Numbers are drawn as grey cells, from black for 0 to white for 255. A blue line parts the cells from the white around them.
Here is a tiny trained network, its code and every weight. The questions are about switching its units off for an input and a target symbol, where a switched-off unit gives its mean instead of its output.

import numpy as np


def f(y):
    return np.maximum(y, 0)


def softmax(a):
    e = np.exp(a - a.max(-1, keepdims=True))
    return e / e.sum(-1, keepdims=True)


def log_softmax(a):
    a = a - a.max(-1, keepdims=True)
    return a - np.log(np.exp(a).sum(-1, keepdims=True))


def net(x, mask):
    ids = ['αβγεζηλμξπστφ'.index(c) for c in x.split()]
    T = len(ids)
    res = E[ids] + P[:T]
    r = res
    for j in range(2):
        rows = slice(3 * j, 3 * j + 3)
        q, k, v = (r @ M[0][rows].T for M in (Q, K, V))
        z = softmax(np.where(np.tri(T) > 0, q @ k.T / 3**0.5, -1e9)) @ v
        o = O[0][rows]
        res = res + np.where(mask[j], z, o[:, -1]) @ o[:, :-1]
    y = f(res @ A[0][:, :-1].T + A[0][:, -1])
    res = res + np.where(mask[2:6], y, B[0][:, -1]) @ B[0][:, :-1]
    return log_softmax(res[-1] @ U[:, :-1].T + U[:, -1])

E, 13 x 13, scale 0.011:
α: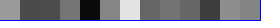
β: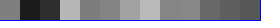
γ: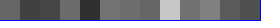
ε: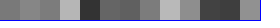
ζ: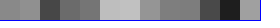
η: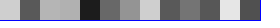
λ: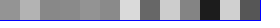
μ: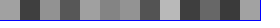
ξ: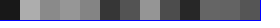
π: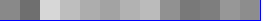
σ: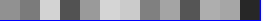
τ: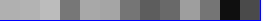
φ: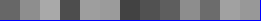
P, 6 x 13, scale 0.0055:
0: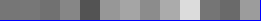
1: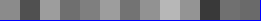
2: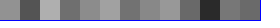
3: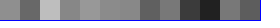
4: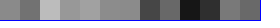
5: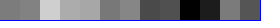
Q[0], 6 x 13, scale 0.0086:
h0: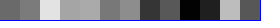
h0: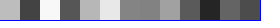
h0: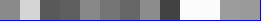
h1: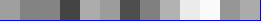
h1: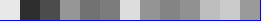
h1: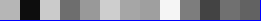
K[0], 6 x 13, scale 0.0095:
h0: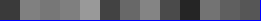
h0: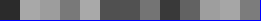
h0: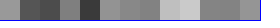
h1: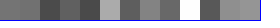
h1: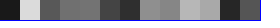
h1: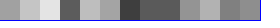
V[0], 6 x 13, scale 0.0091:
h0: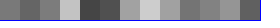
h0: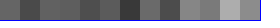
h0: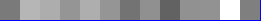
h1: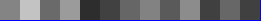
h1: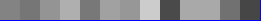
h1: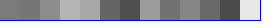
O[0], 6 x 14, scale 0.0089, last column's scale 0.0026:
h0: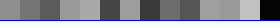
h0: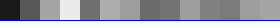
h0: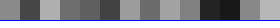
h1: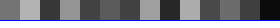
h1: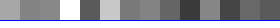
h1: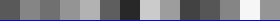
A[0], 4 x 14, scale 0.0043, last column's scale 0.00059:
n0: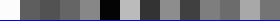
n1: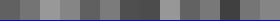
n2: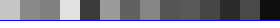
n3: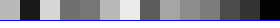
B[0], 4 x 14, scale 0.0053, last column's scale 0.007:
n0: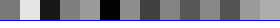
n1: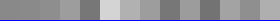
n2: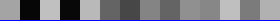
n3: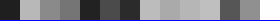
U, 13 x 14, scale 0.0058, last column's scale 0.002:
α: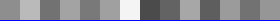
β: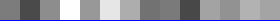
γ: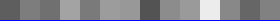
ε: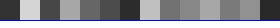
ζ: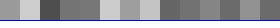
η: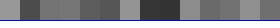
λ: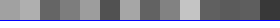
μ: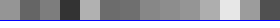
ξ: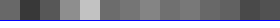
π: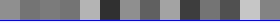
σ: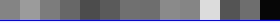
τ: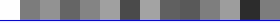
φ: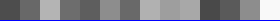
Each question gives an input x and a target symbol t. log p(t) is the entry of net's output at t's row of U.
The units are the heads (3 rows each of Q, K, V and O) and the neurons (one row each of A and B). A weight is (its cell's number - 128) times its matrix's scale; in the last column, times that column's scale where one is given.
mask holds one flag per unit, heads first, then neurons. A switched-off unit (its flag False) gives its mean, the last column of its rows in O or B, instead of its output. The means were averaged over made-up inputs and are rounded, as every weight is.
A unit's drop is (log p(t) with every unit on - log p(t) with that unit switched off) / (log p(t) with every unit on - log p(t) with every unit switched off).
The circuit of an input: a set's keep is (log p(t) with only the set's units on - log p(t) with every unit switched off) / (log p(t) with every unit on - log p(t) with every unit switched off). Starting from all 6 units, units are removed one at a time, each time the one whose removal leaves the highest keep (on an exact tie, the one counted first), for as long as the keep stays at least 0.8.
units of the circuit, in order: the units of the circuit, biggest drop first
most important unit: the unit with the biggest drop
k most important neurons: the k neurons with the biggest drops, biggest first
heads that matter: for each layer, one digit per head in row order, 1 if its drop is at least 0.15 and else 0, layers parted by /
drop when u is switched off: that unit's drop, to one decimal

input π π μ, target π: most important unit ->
h0
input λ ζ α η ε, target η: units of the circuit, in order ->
h1, h0, n2
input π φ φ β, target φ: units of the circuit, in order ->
h0, n3
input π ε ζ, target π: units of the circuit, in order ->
h0, n0, h1
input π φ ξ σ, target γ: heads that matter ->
11
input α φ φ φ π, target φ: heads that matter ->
10
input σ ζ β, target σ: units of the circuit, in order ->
h1, n3, h0
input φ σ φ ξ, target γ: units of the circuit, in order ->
h1, h0
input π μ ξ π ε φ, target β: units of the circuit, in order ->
h1, h0, n3
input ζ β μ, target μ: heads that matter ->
11
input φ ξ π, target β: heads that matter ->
10
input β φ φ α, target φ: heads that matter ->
10
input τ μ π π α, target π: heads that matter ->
10
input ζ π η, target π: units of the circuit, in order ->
h0, n0
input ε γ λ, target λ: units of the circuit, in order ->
h1, h0, n0
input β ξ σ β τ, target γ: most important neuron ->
n3
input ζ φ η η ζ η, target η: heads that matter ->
11
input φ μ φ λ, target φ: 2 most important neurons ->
n3, n0
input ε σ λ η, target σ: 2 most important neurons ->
n3, n0
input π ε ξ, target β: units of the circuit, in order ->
h1, h0
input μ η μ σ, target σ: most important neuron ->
n3
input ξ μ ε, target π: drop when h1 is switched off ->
0.7
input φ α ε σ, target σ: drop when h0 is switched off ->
0.2
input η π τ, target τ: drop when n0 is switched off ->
0.0
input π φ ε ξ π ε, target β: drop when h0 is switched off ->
0.3
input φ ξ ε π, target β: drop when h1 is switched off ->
0.2
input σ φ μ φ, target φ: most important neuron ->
n3
